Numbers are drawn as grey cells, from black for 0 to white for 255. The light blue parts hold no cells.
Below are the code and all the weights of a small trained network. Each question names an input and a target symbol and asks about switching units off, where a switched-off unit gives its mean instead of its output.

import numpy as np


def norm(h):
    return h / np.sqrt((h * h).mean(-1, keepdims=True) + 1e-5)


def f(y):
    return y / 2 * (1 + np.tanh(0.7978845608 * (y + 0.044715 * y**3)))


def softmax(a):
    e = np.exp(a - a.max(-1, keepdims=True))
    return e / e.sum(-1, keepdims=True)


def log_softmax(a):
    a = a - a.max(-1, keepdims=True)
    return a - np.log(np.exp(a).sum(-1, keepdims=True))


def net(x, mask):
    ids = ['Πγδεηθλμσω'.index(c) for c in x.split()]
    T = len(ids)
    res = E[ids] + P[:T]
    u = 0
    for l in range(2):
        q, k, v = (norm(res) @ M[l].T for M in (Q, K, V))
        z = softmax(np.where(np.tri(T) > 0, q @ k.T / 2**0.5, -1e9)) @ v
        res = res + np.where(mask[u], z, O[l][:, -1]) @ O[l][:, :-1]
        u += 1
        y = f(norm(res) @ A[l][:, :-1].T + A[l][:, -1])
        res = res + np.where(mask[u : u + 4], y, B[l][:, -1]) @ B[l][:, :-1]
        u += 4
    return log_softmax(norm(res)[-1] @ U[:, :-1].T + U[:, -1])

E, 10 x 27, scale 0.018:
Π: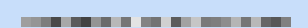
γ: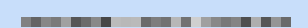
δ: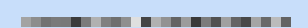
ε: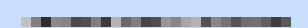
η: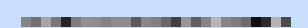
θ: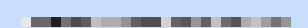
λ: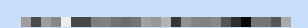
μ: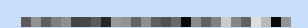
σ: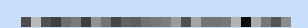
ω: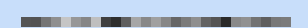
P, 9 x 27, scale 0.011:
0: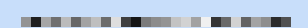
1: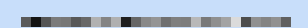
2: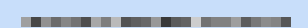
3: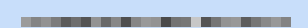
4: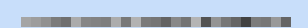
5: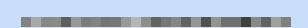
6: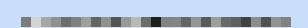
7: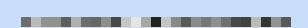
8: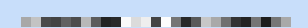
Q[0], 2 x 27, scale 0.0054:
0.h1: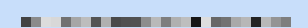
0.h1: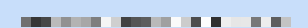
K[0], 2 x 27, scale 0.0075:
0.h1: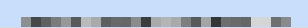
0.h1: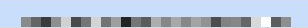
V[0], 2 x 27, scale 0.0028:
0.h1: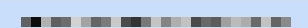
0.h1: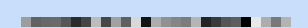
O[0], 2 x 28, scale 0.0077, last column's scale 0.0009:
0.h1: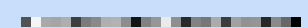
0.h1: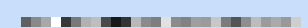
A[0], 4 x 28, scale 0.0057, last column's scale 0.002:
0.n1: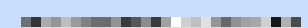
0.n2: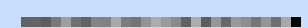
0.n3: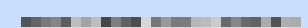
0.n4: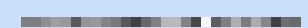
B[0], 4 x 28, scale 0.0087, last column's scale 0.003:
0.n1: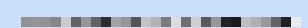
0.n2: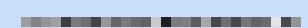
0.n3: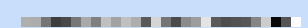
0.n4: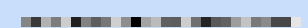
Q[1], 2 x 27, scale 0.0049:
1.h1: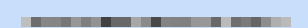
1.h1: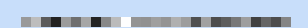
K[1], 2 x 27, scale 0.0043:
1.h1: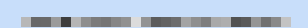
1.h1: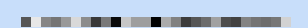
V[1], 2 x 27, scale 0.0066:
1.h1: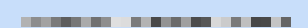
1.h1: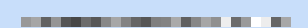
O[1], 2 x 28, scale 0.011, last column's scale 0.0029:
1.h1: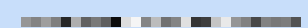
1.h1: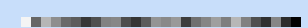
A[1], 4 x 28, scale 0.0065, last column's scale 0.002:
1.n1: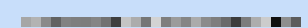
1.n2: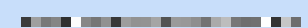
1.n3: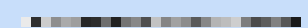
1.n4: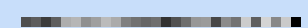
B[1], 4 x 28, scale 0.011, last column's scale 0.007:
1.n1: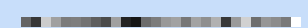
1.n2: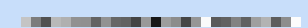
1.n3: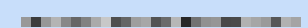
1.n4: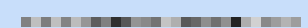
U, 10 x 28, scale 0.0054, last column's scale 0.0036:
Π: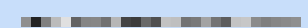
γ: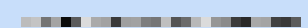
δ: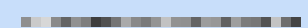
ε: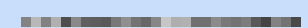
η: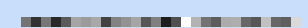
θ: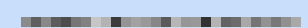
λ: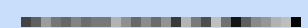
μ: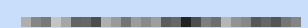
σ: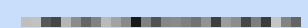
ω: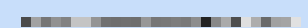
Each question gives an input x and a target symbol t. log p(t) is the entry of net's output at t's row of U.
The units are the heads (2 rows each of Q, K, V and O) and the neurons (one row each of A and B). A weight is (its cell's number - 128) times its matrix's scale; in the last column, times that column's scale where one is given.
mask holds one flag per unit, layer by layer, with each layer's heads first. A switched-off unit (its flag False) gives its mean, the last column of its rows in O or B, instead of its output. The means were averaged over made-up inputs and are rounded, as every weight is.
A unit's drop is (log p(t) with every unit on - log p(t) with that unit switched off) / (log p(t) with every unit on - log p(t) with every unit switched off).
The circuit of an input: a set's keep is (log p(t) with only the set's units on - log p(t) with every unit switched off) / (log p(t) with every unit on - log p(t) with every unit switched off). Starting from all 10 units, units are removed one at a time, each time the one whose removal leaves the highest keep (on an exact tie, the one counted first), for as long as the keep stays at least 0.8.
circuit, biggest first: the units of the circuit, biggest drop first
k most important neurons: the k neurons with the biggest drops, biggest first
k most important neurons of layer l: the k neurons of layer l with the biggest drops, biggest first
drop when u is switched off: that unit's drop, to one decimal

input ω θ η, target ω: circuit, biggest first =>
[1.h1 1.n4]
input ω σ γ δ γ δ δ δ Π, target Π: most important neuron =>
[1.n1]
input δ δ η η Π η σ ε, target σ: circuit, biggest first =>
[0.h1 1.h1 1.n1]
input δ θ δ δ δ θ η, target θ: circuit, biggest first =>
[1.h1 1.n3]
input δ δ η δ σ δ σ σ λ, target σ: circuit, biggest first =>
[1.h1 1.n1 0.h1]
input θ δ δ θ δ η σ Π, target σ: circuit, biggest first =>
[0.h1 1.h1 1.n1]
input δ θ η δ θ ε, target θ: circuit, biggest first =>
[1.h1 1.n3 1.n2]
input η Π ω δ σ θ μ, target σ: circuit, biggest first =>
[0.h1 1.n1 1.h1]
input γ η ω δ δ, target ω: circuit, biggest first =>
[1.h1 0.h1 1.n4]
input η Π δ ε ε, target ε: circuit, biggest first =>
[1.h1 0.h1 0.n3]
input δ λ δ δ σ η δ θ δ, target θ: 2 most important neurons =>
[0.n3 1.n3]
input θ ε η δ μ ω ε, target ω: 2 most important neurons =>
[1.n4 1.n2]
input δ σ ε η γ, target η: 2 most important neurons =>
[0.n4 0.n3]
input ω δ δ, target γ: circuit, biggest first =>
[0.h1]
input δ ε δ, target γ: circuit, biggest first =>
[0.n4 0.h1 1.n1 1.h1]
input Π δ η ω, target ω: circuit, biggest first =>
[0.h1 1.n4 1.h1]
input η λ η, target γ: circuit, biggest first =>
[1.h1 1.n2]
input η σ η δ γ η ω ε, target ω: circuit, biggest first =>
[1.h1 1.n4]
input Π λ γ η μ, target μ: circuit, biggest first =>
[0.h1 1.h1 1.n1 1.n2]
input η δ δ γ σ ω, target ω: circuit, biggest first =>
[1.h1 0.h1 1.n4]
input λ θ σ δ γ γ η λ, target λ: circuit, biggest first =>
[1.n2]
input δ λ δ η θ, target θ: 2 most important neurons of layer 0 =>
[0.n4 0.n3]
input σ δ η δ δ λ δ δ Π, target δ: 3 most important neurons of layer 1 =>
[1.n1 1.n3 1.n2]
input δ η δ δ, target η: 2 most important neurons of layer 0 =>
[0.n1 0.n3]
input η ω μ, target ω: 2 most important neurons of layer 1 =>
[1.n4 1.n2]
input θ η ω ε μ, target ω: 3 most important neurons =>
[0.n3 1.n4 1.n2]
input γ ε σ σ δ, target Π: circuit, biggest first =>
[1.h1]
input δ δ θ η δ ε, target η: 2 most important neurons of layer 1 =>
[1.n2 1.n4]
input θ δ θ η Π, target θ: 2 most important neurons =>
[1.n3 1.n2]
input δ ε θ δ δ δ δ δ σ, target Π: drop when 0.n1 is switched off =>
-0.1
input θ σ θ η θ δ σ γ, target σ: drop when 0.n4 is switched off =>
0.1
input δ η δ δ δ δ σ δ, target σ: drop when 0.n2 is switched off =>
0.0
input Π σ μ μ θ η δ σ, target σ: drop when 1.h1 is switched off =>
0.3
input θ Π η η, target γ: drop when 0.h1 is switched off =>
-0.1
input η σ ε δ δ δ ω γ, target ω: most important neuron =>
[1.n4]
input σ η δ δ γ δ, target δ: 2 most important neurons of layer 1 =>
[1.n1 1.n3]
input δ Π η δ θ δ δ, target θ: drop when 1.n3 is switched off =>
0.4
